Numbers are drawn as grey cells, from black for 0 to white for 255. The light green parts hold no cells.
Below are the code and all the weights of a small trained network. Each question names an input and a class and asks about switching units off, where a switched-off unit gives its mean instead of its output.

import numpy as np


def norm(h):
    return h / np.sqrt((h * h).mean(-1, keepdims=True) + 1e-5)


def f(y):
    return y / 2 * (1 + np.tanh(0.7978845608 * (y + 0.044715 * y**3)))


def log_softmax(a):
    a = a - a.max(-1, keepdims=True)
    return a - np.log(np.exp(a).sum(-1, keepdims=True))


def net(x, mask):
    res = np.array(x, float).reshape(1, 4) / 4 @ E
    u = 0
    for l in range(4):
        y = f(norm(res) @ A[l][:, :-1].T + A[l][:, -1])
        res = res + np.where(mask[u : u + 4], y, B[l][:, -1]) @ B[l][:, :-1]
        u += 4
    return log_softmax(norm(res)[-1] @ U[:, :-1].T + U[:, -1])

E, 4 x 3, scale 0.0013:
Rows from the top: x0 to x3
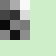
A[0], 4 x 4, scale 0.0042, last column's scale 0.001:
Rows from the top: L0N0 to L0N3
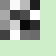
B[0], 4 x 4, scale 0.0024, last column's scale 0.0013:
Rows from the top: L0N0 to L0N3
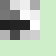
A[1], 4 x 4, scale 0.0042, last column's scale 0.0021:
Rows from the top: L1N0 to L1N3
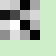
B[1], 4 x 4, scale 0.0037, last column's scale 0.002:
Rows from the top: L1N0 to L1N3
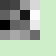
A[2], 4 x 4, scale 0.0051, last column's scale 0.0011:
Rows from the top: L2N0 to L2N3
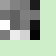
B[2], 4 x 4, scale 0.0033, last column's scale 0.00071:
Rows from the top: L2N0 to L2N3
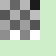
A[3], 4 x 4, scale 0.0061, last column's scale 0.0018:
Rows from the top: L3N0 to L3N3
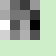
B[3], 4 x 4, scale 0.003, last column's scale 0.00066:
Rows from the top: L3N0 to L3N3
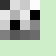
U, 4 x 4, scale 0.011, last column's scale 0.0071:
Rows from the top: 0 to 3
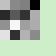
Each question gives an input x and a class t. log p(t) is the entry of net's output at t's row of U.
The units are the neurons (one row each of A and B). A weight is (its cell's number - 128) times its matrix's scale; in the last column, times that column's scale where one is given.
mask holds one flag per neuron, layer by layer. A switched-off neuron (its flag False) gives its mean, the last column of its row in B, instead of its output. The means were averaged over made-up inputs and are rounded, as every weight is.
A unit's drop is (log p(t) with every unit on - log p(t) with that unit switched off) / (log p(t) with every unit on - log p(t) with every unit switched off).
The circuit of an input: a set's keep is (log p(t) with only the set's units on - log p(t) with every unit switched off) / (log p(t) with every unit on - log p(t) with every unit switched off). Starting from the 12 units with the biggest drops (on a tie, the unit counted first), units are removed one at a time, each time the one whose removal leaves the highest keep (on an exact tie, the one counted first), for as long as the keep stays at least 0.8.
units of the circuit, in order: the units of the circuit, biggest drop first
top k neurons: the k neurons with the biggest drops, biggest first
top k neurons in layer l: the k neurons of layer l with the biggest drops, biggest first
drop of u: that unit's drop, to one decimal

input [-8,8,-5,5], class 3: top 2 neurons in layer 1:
(L1N2; L1N0)
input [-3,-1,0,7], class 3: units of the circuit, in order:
(L1N2; L0N2; L0N1)
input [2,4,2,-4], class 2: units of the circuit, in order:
(L0N2; L1N2)
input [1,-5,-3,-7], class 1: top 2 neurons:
(L1N2; L0N2)
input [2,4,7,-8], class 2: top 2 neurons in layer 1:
(L1N2; L1N0)
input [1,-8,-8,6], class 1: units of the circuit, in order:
(L1N2)
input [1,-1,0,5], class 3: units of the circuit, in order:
(L0N2; L1N2)
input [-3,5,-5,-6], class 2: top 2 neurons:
(L0N0; L1N1)
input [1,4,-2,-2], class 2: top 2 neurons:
(L2N3; L0N2)
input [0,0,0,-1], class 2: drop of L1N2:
1.0
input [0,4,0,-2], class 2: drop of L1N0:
0.9
